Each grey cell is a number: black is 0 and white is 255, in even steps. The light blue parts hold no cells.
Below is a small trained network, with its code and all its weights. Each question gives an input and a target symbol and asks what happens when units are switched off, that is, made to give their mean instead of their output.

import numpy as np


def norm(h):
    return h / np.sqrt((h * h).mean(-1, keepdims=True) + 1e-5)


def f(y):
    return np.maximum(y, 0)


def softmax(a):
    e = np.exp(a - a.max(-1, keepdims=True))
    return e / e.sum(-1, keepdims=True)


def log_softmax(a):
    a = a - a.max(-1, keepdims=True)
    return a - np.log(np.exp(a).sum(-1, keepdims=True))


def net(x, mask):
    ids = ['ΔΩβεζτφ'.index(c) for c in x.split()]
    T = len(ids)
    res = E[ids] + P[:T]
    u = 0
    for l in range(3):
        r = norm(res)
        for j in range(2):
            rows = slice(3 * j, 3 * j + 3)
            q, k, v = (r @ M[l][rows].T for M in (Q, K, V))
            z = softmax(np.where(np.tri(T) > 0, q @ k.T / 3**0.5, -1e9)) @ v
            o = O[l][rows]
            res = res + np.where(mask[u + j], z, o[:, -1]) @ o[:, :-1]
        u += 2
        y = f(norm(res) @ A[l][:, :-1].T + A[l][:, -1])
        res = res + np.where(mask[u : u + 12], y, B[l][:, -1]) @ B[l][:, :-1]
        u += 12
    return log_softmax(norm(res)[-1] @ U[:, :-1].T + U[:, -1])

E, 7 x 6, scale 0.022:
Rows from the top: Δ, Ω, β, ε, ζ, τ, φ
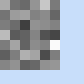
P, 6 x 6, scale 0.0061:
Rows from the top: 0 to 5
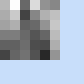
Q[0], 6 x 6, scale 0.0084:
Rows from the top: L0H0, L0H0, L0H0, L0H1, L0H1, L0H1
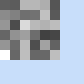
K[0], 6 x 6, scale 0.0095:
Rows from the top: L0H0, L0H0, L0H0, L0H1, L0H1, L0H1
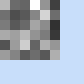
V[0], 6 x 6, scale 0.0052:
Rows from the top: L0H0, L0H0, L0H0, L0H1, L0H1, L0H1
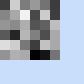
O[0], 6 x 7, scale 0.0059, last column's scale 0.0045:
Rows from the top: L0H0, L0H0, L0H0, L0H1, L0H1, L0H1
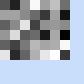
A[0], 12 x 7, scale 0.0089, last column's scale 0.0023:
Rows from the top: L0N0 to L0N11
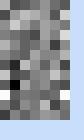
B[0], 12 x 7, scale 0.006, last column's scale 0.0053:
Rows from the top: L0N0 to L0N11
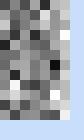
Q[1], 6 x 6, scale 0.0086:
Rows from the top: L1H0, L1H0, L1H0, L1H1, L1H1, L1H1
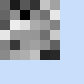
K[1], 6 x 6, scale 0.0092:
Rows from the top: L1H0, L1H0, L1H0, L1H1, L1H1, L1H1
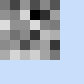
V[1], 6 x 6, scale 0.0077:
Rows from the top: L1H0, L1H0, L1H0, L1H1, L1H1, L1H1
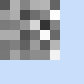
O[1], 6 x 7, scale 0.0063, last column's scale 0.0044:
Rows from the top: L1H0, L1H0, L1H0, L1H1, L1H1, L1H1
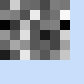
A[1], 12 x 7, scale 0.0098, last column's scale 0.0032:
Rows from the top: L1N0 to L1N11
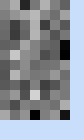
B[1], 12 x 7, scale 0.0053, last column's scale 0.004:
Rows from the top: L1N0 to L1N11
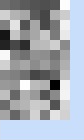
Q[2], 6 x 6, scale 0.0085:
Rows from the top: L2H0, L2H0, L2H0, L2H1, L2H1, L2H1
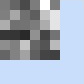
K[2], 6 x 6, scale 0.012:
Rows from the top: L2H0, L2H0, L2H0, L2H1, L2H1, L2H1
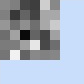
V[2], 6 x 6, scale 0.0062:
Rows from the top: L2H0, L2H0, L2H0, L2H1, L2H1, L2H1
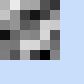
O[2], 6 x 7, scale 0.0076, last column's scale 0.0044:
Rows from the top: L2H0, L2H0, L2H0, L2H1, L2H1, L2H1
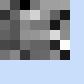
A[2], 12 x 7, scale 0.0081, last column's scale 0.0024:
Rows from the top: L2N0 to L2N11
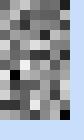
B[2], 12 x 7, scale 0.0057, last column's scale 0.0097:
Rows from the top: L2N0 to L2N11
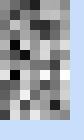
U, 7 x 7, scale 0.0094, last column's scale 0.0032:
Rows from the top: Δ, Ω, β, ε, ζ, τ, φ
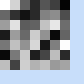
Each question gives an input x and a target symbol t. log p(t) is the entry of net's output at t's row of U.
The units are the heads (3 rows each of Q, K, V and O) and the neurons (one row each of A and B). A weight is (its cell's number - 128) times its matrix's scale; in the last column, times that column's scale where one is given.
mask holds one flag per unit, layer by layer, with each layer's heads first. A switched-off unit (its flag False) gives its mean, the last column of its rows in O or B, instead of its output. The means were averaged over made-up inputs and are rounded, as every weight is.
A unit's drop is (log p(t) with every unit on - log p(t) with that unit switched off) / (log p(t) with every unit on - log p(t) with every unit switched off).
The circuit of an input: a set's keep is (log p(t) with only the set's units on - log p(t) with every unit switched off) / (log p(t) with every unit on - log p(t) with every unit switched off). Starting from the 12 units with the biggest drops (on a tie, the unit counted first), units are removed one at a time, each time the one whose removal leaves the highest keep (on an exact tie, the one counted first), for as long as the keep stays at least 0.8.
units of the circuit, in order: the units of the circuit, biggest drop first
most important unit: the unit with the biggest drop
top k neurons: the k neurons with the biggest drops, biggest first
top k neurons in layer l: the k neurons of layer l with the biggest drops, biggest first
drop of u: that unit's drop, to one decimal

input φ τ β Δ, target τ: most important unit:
L0N10
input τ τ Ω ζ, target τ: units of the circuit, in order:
(L1H0, L2N7)
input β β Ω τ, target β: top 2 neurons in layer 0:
(L0N6, L0N8)
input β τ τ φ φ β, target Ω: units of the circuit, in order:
(L2H0, L0H1)
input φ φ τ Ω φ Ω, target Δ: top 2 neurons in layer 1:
(L1N8, L1N9)
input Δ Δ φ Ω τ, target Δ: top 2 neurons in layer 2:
(L2N7, L2N4)
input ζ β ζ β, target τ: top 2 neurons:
(L1N8, L2N7)
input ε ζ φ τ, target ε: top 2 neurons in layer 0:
(L0N9, L0N6)
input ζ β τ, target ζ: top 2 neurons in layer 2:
(L2N7, L2N4)
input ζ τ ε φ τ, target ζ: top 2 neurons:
(L2N7, L2N4)
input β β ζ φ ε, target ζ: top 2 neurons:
(L0N9, L2N7)
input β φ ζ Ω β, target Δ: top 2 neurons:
(L1N8, L2N7)
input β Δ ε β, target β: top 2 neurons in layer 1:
(L1N8, L1N0)
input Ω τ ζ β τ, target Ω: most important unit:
L0H0
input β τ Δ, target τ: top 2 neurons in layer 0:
(L0N4, L0N10)
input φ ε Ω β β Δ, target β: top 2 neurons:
(L0N4, L0N9)
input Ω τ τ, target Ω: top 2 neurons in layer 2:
(L2N5, L2N7)
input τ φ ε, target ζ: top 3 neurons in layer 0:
(L0N9, L0N0, L0N4)
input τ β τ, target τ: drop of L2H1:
0.0
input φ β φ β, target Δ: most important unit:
L1H0
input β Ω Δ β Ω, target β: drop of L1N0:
0.2
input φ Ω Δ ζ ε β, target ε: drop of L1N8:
0.1
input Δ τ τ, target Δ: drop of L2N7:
0.1
